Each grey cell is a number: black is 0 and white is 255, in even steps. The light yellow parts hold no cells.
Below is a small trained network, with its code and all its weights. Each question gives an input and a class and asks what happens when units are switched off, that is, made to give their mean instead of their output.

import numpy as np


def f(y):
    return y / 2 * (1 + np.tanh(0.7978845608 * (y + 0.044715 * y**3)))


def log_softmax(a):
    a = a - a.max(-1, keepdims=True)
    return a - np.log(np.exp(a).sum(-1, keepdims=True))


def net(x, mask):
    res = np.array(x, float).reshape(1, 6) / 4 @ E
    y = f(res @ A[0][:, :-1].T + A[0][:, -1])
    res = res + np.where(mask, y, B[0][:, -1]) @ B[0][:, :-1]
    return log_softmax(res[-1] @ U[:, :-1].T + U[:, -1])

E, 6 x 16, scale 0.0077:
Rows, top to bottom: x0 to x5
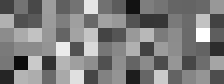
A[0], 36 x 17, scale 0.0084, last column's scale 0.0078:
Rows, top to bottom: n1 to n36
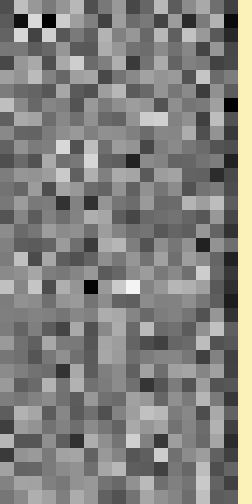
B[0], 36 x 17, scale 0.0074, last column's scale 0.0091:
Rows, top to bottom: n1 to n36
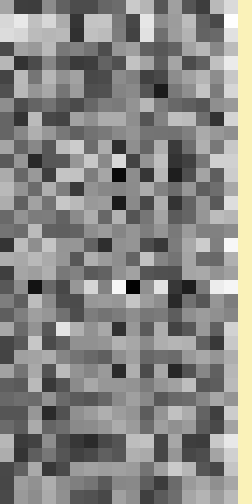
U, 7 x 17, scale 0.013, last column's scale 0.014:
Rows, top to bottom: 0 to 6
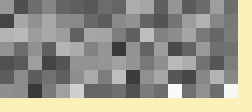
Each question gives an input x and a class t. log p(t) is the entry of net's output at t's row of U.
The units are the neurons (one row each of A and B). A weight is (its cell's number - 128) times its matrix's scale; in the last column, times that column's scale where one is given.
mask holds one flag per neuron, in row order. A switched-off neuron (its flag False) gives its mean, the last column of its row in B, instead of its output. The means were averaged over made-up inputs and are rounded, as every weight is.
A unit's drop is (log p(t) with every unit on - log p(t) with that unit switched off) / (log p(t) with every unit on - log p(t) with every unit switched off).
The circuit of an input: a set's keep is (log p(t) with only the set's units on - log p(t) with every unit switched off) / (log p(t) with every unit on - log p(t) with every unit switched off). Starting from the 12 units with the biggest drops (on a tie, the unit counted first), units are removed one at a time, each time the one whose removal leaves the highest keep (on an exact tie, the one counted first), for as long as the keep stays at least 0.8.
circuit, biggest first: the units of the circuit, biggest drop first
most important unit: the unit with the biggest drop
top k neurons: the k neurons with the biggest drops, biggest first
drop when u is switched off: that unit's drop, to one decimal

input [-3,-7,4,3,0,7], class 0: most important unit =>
n5
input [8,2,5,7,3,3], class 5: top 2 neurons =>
[n12, n15]
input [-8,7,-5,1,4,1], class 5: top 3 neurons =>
[n21, n9, n30]
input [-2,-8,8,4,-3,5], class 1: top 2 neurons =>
[n6, n36]
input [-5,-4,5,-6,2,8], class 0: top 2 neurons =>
[n1, n5]
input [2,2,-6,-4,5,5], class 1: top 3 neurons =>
[n18, n7, n32]
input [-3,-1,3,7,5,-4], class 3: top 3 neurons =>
[n13, n11, n3]
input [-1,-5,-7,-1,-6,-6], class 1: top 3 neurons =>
[n18, n4, n5]
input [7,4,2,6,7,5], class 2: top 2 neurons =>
[n2, n21]
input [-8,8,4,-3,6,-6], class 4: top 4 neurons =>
[n34, n25, n28, n12]
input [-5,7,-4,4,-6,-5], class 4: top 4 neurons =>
[n25, n2, n34, n28]
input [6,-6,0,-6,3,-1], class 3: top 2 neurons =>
[n24, n21]
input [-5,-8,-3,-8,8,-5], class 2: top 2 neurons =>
[n2, n13]
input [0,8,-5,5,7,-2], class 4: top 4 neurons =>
[n34, n28, n25, n3]
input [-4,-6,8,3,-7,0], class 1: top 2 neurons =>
[n6, n2]
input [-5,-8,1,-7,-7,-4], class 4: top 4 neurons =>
[n9, n30, n2, n31]
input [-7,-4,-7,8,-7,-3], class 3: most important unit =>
n13
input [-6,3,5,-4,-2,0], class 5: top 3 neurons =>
[n21, n18, n7]
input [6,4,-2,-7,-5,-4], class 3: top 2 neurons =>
[n15, n21]
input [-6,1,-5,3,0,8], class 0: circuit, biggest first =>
[n5]
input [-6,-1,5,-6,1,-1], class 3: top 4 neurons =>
[n15, n24, n27, n12]
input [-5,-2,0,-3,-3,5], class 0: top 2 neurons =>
[n1, n33]
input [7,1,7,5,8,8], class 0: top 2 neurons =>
[n5, n33]
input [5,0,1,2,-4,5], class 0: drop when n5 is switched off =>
0.3
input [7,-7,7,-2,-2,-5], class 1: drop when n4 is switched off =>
-0.1
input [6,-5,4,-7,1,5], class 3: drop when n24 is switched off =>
0.2
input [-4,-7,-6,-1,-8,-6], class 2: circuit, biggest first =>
[n3]
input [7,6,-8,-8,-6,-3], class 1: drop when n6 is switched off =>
0.0
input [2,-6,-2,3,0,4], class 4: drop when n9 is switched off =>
0.1
